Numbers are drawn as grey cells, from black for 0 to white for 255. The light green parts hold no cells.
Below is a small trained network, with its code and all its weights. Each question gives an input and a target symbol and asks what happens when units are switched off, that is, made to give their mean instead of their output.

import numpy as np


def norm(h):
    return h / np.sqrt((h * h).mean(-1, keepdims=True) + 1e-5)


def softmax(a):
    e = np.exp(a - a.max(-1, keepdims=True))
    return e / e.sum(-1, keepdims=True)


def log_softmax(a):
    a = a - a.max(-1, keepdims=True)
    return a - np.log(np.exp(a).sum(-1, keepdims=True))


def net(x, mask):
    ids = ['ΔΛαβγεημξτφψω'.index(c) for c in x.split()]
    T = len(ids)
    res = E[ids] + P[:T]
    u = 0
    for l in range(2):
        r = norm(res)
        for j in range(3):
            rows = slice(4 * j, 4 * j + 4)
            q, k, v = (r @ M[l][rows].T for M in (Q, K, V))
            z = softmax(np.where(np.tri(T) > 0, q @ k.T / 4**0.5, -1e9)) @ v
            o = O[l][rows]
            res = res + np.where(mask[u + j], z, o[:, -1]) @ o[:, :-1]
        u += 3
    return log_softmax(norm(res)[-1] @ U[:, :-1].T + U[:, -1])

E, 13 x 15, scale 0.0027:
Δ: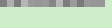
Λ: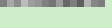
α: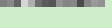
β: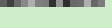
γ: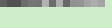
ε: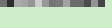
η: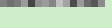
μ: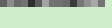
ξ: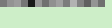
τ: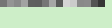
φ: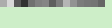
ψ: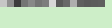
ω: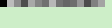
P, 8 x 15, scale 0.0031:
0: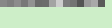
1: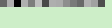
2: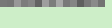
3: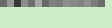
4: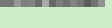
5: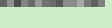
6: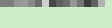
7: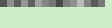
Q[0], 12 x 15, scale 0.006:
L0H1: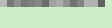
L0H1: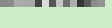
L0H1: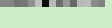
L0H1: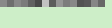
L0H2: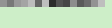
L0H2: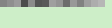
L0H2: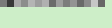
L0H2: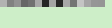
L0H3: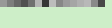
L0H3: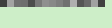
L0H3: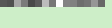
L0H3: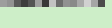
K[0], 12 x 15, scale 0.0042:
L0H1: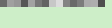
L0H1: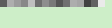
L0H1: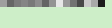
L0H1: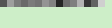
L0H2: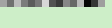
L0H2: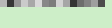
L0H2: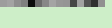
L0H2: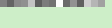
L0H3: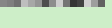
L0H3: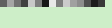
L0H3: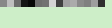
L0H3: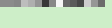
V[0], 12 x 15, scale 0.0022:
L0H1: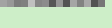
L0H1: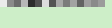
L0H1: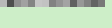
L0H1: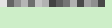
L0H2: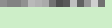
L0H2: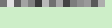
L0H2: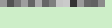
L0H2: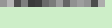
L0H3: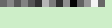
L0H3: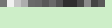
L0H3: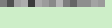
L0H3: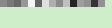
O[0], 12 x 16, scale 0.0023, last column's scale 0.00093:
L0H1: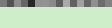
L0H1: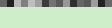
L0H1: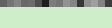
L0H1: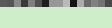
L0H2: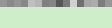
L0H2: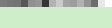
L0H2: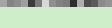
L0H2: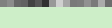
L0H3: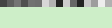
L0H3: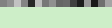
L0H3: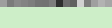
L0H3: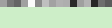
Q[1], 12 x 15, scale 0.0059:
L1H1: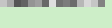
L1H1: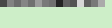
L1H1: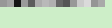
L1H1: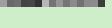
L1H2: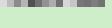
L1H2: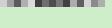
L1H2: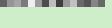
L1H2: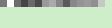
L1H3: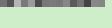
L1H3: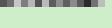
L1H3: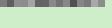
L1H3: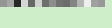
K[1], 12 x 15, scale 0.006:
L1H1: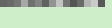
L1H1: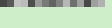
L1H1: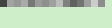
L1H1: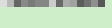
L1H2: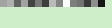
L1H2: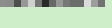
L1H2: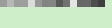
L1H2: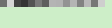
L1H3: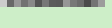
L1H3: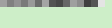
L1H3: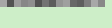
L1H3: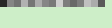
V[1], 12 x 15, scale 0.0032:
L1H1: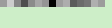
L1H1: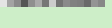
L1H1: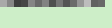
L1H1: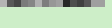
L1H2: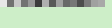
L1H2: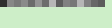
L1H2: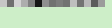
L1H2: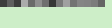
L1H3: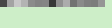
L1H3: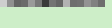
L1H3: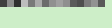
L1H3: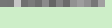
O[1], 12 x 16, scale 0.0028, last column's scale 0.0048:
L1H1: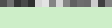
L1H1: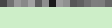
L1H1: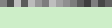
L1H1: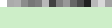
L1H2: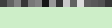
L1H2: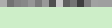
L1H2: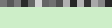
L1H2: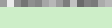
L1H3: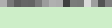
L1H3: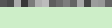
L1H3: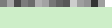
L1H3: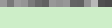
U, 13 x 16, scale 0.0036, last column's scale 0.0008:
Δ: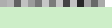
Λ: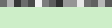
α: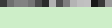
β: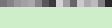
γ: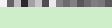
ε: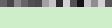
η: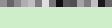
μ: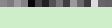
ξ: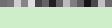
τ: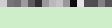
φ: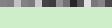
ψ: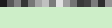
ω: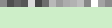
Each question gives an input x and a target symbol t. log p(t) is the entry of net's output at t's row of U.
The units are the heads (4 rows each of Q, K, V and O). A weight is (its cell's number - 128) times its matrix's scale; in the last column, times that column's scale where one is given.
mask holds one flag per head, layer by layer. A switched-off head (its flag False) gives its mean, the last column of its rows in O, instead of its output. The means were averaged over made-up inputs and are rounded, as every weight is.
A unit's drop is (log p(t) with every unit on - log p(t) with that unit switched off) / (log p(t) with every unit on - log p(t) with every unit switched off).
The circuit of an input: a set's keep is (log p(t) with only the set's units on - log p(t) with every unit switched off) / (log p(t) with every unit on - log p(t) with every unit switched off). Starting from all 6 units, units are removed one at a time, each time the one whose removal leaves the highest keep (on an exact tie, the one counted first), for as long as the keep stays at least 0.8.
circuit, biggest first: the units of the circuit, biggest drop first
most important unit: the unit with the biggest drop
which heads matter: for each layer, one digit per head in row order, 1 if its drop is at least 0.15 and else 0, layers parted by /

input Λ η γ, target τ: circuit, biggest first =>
L0H2; L1H2; L1H3
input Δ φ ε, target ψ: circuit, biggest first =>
L1H1; L1H2
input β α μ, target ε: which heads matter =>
001 / 010
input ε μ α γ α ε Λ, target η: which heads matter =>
110 / 011
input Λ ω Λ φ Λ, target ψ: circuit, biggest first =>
L1H1; L0H1
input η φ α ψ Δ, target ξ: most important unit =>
L0H1
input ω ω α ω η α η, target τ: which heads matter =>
000 / 011
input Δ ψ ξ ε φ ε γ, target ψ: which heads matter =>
000 / 100
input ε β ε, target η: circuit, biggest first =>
L0H2; L1H2
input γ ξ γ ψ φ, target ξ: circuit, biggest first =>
L1H3; L1H1; L0H2
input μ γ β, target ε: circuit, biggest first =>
L0H3; L1H2; L1H3
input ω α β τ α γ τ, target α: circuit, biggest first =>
L1H1; L0H1
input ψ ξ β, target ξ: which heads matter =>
000 / 110
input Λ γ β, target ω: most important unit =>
L0H3
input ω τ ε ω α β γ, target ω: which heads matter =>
100 / 011
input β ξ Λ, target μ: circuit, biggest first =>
L0H3; L0H1; L1H2
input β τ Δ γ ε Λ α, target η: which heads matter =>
110 / 011
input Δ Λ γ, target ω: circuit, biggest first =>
L1H2; L1H3; L0H3
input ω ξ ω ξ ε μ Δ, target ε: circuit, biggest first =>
L0H1; L0H3; L1H2; L1H3
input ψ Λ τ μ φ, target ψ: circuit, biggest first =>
L0H1; L1H1
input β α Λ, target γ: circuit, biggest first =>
L0H1; L1H1; L1H2
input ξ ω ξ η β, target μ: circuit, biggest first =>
L0H3; L1H3; L1H2
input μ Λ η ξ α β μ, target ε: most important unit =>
L0H3
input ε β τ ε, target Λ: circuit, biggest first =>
L1H2; L0H2
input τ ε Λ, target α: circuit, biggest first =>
L0H1; L1H2
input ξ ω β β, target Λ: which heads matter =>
000 / 010
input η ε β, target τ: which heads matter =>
010 / 011
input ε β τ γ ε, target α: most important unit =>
L1H1
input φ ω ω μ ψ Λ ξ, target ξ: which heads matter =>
100 / 100
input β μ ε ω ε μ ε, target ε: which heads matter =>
001 / 011
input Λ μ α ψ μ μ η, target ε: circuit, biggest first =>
L0H3; L0H1; L1H2
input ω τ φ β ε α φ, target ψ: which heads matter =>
100 / 100
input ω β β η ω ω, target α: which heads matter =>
100 / 111
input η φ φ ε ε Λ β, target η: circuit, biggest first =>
L0H2; L1H2; L1H3
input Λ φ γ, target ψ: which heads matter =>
000 / 110
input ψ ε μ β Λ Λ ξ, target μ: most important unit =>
L1H3
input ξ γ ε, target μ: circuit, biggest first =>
L0H3; L1H2; L1H3
